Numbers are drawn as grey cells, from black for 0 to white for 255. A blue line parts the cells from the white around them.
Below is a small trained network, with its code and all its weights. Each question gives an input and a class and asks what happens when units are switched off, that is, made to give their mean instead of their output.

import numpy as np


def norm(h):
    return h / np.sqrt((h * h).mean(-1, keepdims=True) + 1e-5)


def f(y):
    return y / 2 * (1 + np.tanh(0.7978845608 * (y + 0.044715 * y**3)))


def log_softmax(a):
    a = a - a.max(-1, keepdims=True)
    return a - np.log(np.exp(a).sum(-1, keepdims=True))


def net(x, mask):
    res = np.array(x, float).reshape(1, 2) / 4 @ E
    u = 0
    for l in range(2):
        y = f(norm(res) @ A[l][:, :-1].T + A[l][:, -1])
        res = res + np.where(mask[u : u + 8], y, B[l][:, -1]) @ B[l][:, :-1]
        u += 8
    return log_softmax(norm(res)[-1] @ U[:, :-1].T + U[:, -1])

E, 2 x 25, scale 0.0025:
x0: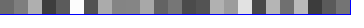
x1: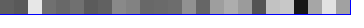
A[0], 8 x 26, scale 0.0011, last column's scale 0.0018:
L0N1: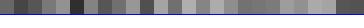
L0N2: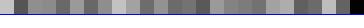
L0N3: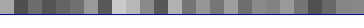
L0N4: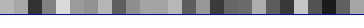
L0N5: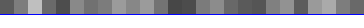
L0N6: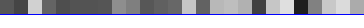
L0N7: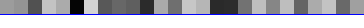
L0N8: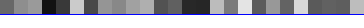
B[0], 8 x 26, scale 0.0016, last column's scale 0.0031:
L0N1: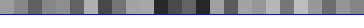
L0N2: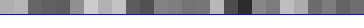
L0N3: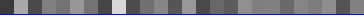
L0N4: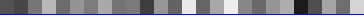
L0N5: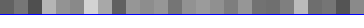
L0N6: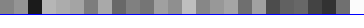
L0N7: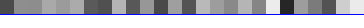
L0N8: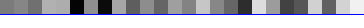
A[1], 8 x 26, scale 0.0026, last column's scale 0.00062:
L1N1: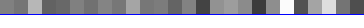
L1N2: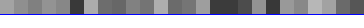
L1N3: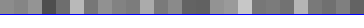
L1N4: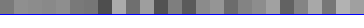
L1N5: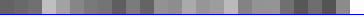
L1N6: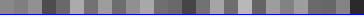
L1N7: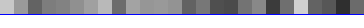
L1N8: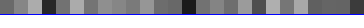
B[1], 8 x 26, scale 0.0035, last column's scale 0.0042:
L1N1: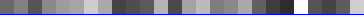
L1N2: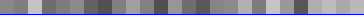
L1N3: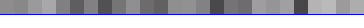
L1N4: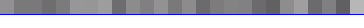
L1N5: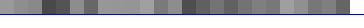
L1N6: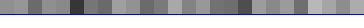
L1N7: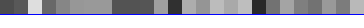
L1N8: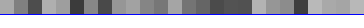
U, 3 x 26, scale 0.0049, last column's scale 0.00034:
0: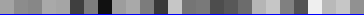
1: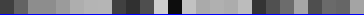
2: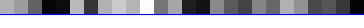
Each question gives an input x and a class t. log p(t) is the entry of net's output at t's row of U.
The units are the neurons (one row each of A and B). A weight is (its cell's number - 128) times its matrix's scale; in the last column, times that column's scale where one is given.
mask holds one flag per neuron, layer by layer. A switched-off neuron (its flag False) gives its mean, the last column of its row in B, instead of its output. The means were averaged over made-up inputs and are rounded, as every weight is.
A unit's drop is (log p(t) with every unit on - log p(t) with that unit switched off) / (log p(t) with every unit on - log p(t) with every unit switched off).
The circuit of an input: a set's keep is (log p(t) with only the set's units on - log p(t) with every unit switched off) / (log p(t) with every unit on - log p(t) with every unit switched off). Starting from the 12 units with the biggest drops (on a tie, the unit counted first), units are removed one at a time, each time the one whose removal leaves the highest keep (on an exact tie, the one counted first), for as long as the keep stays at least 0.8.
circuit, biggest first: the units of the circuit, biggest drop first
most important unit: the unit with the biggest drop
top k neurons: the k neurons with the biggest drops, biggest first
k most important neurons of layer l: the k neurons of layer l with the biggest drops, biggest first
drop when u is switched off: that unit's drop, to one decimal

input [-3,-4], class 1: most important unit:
L0N8
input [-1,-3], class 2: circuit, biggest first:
(L0N4 L1N5)
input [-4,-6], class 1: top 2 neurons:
(L1N7 L0N8)
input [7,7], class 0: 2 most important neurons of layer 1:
(L1N8 L1N6)
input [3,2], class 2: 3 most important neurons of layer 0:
(L0N8 L0N6 L0N7)
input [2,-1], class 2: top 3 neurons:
(L0N8 L1N1 L1N7)
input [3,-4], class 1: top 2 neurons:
(L0N7 L1N7)
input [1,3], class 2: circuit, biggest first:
(L0N6 L1N5)
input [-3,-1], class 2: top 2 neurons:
(L0N7 L0N8)
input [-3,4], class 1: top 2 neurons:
(L0N8 L1N8)
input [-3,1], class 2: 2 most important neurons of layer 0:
(L0N7 L0N8)
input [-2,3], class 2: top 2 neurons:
(L0N6 L1N5)
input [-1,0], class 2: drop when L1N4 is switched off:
0.2
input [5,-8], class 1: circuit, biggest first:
(L1N7)
